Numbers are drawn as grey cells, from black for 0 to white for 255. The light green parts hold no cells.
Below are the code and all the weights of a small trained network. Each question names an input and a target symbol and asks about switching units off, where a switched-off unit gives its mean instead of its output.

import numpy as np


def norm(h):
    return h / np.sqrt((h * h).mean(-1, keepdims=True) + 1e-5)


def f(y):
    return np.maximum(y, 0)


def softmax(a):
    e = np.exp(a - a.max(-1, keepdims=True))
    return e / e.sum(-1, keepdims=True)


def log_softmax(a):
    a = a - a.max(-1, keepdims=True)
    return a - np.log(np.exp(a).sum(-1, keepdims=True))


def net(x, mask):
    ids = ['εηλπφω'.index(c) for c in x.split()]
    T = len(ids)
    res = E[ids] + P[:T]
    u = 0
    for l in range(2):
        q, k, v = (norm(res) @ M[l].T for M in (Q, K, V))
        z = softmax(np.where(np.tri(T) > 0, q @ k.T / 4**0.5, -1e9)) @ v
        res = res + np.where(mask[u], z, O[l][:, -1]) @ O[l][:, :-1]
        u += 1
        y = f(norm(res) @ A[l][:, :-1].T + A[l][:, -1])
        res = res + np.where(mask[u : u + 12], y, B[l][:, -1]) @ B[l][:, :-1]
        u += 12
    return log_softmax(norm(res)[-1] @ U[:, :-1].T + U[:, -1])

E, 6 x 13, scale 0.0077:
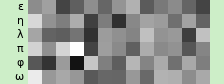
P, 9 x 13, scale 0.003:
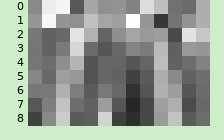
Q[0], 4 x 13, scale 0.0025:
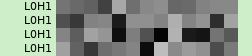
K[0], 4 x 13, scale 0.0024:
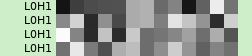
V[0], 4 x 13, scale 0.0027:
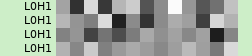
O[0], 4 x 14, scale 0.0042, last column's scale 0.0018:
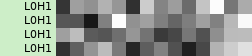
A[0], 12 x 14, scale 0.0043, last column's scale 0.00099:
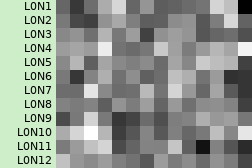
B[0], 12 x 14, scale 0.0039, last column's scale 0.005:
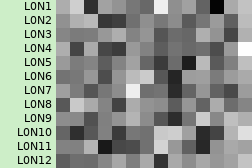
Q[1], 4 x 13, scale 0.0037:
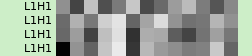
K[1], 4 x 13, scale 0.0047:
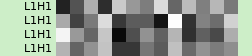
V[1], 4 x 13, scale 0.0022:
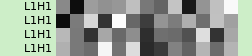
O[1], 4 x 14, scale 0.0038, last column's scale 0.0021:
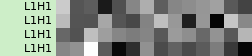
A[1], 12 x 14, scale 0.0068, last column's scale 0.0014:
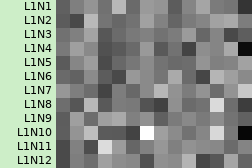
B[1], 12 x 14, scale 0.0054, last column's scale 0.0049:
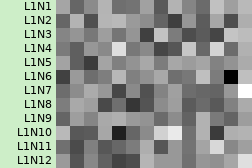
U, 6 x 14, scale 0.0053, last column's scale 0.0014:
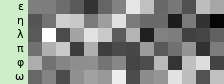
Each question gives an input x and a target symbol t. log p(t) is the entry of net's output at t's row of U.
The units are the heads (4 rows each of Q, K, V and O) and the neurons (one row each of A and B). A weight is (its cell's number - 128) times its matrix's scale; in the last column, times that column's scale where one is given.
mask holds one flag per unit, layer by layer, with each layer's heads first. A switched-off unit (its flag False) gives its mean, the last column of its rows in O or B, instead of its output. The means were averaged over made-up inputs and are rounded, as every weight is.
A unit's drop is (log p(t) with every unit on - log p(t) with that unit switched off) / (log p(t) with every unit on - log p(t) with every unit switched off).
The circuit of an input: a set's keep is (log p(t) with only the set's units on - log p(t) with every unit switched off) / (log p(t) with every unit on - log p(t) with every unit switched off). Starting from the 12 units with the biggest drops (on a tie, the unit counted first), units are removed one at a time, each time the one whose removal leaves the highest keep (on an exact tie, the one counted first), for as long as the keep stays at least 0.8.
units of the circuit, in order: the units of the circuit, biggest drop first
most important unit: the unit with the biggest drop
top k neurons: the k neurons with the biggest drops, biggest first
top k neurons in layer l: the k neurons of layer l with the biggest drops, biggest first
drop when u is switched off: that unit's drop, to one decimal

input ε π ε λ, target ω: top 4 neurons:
[L0N2, L1N6, L0N1, L0N10]
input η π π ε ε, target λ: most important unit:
L0N4
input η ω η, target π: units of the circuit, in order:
[L1H1, L1N8, L1N6]
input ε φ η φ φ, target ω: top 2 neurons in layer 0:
[L0N4, L0N10]
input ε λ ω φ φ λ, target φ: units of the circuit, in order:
[L0H1, L1N4]
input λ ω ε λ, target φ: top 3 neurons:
[L1N4, L0N10, L0N1]
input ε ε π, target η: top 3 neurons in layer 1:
[L1N6, L1N2, L1N10]
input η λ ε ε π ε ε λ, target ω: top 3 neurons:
[L0N1, L0N2, L1N7]
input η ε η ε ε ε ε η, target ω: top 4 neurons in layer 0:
[L0N4, L0N5, L0N3, L0N12]
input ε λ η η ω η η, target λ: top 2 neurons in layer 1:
[L1N12, L1N1]
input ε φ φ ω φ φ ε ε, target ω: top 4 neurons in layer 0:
[L0N4, L0N2, L0N11, L0N5]
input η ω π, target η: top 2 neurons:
[L1N6, L0N1]
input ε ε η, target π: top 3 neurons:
[L1N8, L1N6, L0N1]
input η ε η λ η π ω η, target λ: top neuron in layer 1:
[L1N12]
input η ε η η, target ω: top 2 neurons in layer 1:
[L1N7, L1N3]
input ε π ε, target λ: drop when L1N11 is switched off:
0.0
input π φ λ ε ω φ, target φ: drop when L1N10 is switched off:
0.1
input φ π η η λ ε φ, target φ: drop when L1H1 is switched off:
0.2
